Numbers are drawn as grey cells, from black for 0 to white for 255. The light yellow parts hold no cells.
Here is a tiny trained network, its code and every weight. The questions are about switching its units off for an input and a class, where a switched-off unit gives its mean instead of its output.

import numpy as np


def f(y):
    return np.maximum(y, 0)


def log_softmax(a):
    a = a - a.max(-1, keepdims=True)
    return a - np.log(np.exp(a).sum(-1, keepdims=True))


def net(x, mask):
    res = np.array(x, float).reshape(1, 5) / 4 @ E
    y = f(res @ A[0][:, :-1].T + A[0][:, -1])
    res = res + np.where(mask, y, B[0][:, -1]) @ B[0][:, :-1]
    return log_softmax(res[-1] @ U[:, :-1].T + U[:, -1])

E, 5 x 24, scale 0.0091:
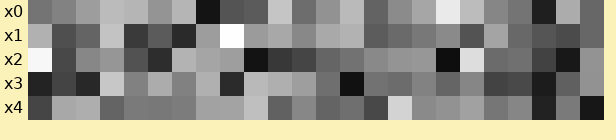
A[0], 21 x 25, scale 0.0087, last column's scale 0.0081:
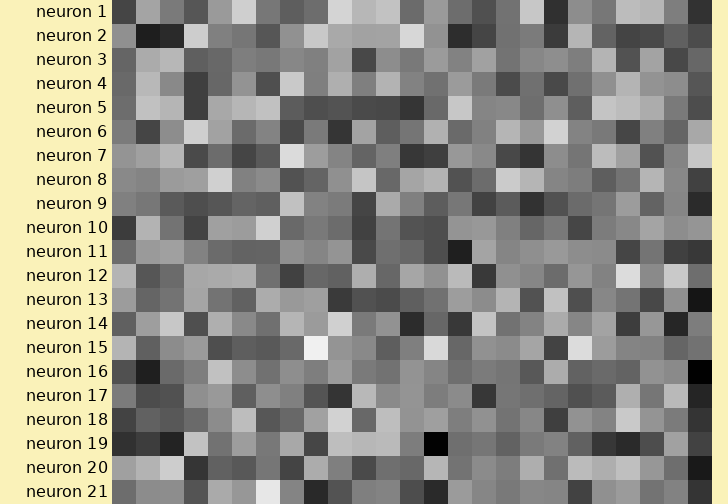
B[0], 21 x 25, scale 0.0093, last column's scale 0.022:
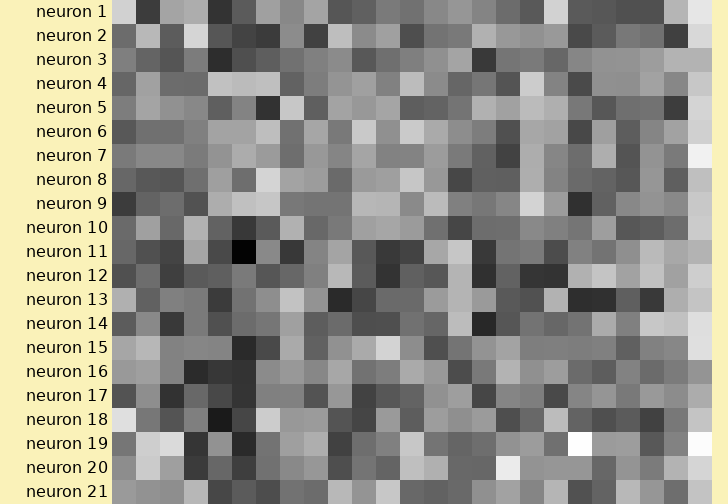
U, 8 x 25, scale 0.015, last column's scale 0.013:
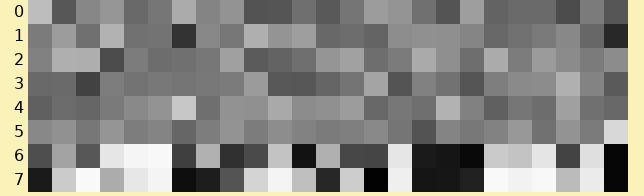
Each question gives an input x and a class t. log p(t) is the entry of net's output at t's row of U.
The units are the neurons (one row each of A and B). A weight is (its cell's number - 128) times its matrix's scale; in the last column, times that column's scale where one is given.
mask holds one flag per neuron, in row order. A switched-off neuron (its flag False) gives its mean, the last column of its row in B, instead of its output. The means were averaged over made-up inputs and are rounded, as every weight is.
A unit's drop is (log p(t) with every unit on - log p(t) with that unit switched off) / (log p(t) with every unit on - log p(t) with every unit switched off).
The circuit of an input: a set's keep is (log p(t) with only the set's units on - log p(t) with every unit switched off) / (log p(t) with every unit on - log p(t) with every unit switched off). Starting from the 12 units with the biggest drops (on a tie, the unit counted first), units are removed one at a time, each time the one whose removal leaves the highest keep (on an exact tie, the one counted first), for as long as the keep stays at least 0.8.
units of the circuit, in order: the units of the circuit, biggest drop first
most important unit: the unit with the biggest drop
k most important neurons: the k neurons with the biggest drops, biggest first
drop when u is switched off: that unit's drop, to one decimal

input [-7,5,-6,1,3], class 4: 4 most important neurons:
neuron 4; neuron 9; neuron 13; neuron 7
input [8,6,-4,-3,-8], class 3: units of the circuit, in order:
neuron 12
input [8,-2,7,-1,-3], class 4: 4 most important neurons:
neuron 6; neuron 1; neuron 18; neuron 8
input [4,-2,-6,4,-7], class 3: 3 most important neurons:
neuron 12; neuron 17; neuron 13
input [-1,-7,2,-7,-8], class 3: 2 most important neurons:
neuron 12; neuron 19
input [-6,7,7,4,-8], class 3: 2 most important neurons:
neuron 17; neuron 1
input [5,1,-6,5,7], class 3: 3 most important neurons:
neuron 14; neuron 11; neuron 13
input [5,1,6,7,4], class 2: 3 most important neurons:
neuron 19; neuron 1; neuron 18
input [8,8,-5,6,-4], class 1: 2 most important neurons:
neuron 2; neuron 9
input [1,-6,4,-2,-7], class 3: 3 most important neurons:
neuron 12; neuron 17; neuron 2
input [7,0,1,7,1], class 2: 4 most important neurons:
neuron 19; neuron 9; neuron 7; neuron 4
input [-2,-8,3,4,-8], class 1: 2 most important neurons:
neuron 21; neuron 5
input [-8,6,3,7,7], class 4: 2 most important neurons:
neuron 9; neuron 7
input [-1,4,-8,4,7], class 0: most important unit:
neuron 1
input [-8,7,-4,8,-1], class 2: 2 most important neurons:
neuron 19; neuron 6
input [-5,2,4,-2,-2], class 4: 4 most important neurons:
neuron 9; neuron 1; neuron 7; neuron 18
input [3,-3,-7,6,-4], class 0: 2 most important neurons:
neuron 1; neuron 18
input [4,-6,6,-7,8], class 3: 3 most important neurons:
neuron 14; neuron 19; neuron 11
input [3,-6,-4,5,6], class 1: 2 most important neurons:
neuron 21; neuron 10
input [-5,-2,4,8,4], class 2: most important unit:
neuron 19
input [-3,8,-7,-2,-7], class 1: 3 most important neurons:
neuron 2; neuron 15; neuron 13
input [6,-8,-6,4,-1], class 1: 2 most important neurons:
neuron 21; neuron 5
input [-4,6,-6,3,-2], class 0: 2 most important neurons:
neuron 18; neuron 1
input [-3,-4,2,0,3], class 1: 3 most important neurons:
neuron 12; neuron 6; neuron 5
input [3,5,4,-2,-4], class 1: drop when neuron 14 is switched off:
0.1
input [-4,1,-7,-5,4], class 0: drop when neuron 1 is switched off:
0.6
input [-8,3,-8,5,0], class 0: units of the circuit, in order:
neuron 18
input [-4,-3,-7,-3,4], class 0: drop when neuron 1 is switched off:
0.4
